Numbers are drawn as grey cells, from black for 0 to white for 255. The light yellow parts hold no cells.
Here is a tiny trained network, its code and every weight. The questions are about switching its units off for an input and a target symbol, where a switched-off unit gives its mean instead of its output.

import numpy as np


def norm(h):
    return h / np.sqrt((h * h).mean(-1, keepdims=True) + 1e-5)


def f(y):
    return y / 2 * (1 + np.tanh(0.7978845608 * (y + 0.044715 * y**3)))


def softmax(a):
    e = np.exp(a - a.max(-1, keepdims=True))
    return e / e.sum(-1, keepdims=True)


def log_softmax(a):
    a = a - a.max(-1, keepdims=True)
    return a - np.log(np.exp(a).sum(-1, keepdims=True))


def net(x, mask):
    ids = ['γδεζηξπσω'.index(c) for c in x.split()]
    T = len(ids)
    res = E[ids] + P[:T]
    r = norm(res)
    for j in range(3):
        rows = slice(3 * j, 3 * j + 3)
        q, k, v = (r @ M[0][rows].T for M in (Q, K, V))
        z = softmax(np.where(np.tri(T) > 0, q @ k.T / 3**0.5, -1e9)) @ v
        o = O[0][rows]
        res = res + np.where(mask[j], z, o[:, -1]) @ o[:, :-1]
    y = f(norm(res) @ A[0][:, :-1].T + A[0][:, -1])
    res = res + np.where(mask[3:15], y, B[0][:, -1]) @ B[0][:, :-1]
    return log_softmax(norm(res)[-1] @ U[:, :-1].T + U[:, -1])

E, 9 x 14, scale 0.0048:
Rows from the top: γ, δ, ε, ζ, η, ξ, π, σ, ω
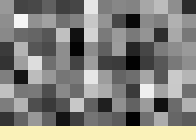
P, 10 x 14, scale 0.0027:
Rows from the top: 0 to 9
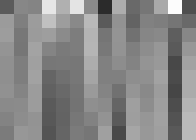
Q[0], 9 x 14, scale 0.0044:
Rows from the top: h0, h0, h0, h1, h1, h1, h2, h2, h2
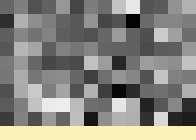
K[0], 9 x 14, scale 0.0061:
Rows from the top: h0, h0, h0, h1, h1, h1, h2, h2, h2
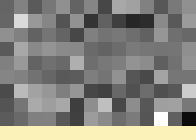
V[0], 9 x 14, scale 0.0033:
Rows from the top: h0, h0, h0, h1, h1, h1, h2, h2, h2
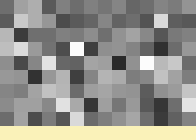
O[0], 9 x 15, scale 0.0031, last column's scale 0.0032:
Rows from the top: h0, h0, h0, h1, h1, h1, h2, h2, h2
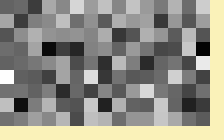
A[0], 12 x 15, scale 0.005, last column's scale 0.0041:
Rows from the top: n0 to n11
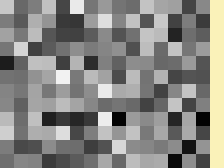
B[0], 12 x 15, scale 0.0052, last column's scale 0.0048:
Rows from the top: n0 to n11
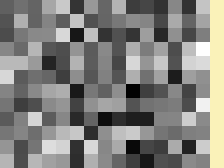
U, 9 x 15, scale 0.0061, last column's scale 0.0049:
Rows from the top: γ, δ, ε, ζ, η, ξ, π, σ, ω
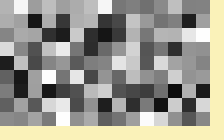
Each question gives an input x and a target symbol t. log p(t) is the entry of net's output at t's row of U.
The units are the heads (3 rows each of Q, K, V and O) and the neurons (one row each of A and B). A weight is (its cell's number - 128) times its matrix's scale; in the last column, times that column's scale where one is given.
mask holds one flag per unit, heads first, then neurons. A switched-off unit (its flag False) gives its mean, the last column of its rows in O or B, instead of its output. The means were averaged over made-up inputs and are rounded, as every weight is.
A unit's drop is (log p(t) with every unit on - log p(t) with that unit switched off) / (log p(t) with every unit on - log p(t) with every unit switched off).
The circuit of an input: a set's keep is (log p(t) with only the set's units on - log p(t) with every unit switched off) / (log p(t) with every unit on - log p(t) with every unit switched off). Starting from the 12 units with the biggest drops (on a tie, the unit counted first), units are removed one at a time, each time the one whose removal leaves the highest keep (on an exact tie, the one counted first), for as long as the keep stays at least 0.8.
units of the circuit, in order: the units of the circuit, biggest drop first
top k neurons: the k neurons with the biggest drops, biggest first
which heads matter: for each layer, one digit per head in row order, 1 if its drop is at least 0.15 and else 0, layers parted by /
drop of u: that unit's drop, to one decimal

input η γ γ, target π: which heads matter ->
111
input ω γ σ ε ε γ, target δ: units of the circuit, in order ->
n1, n7
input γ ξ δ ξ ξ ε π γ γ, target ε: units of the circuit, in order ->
h2, n7
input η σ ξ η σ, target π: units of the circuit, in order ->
h1, h2
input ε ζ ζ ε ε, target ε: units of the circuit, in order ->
h0, n10, n7
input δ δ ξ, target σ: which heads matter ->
000
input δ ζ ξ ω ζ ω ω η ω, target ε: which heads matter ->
001
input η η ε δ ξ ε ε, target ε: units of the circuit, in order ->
h0, n7, n10
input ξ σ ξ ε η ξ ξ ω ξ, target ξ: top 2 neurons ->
n1, n4
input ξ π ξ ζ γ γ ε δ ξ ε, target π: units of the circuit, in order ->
h0, n3
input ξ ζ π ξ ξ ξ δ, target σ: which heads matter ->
111
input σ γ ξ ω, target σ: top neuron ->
n2
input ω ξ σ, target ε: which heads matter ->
010
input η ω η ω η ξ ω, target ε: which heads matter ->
011
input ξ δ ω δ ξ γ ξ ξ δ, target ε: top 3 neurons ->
n3, n10, n6
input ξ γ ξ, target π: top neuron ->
n4
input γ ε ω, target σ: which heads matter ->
110
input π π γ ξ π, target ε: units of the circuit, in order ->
h2, n10
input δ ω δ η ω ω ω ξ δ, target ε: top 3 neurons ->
n3, n10, n7
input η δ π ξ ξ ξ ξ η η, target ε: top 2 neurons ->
n4, n0
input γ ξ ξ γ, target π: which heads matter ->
101
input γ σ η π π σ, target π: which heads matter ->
011
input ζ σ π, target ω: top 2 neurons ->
n10, n9
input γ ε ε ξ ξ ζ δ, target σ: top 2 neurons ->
n0, n4
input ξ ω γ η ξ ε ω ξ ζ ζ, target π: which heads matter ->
110
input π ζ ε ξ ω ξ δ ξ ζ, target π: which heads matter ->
111
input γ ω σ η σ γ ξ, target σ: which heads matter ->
011
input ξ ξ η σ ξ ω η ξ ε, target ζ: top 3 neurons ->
n5, n9, n6
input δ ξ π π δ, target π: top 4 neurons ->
n3, n4, n1, n7
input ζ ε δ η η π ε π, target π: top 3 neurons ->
n3, n0, n10
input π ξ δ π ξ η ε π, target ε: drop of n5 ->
0.0
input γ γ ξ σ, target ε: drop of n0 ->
0.1
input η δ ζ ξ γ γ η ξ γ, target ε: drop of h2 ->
1.9
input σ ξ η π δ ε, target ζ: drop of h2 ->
1.2
